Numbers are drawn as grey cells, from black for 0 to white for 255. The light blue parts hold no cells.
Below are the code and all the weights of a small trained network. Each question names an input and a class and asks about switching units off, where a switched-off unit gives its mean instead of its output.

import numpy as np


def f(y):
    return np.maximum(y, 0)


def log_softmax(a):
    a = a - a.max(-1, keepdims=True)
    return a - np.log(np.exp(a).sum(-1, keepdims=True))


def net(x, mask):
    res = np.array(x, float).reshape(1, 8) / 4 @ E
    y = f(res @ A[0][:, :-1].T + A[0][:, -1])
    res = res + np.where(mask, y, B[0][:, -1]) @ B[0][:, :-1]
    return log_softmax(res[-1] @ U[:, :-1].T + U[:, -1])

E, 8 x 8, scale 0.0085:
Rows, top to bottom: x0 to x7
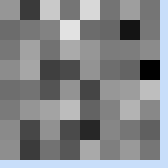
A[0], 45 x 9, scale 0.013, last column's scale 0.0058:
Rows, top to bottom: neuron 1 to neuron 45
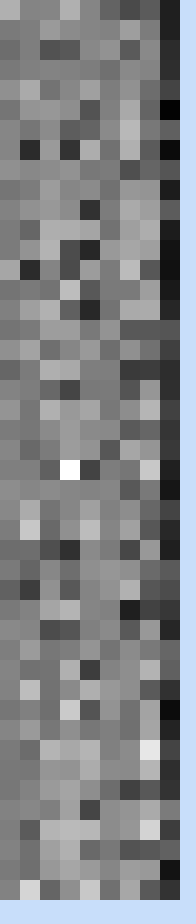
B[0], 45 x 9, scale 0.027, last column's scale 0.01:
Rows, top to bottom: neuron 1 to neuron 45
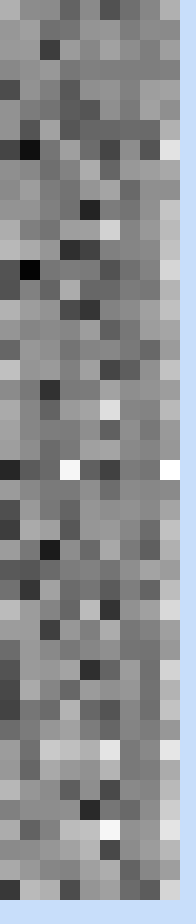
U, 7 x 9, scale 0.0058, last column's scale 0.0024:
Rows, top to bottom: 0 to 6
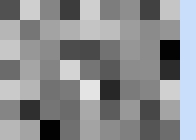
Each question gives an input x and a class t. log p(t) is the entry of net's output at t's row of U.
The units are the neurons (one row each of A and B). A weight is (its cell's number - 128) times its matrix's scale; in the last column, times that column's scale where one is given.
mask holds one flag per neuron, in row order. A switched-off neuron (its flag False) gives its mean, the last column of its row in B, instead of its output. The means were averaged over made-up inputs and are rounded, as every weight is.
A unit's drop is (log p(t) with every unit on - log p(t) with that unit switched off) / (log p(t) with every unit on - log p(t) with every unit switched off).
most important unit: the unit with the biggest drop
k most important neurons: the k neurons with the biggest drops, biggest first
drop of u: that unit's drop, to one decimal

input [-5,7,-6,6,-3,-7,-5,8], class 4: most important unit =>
neuron 31
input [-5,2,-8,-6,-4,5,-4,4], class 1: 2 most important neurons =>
[neuron 42; neuron 38]
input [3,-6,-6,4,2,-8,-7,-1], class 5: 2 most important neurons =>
[neuron 8; neuron 14]
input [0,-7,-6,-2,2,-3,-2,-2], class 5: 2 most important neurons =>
[neuron 8; neuron 14]
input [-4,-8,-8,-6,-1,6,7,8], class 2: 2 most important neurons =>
[neuron 13; neuron 16]
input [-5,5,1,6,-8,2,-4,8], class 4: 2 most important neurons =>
[neuron 31; neuron 19]
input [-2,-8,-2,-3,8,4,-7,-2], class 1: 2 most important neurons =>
[neuron 38; neuron 42]
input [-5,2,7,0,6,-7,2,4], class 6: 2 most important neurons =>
[neuron 28; neuron 32]
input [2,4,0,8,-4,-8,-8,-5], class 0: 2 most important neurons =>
[neuron 45; neuron 27]
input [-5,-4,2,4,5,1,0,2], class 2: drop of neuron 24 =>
0.2
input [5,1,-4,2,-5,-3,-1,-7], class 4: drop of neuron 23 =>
0.0
